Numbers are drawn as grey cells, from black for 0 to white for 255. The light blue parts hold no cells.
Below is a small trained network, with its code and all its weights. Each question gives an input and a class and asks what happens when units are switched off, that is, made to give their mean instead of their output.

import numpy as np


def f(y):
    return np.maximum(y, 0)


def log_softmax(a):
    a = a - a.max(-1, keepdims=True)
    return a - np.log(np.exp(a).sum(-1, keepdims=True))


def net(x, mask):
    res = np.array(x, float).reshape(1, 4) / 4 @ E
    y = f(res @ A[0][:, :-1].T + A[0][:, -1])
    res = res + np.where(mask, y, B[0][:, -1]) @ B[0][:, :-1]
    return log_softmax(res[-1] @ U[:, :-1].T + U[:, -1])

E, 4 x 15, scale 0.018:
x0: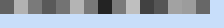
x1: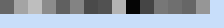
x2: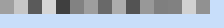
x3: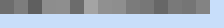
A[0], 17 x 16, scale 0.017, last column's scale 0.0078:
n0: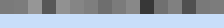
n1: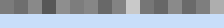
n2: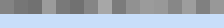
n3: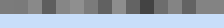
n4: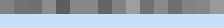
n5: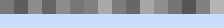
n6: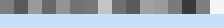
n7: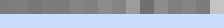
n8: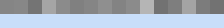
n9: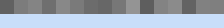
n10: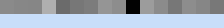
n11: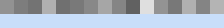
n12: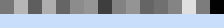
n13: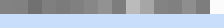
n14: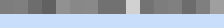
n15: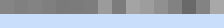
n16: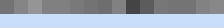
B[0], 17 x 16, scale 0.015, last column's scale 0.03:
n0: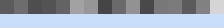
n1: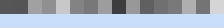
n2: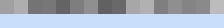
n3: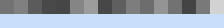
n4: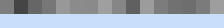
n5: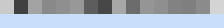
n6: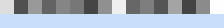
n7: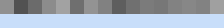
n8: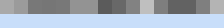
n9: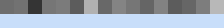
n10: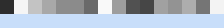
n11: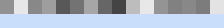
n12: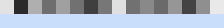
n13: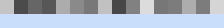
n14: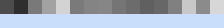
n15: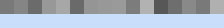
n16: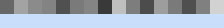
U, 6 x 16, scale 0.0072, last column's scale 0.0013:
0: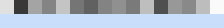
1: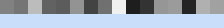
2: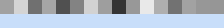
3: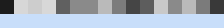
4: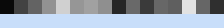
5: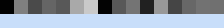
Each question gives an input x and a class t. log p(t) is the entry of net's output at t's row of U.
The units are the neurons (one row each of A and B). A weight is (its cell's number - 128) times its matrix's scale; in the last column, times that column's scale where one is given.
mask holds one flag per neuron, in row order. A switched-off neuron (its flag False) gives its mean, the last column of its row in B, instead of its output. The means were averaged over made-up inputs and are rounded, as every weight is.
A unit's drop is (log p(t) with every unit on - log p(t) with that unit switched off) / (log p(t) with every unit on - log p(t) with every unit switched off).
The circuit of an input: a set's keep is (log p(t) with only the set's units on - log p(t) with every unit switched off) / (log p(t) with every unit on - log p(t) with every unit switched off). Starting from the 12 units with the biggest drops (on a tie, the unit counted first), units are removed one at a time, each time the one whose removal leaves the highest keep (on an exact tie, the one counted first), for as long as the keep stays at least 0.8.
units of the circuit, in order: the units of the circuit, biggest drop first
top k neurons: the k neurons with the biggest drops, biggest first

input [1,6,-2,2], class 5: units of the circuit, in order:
[n12, n6]
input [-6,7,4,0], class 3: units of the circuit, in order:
[n10]
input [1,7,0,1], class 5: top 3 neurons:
[n6, n12, n3]
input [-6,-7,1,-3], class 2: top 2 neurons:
[n11, n12]
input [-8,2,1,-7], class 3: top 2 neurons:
[n10, n11]
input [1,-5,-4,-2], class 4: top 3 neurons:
[n12, n14, n1]
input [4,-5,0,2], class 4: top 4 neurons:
[n6, n14, n1, n5]
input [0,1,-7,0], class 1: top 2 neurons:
[n6, n13]
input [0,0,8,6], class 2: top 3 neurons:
[n11, n6, n10]
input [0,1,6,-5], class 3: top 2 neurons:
[n6, n10]
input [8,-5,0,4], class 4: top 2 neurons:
[n6, n14]
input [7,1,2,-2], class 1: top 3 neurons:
[n12, n13, n11]
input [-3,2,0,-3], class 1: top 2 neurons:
[n1, n6]
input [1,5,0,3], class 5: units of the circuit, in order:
[n6]
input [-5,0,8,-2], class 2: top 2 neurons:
[n11, n8]
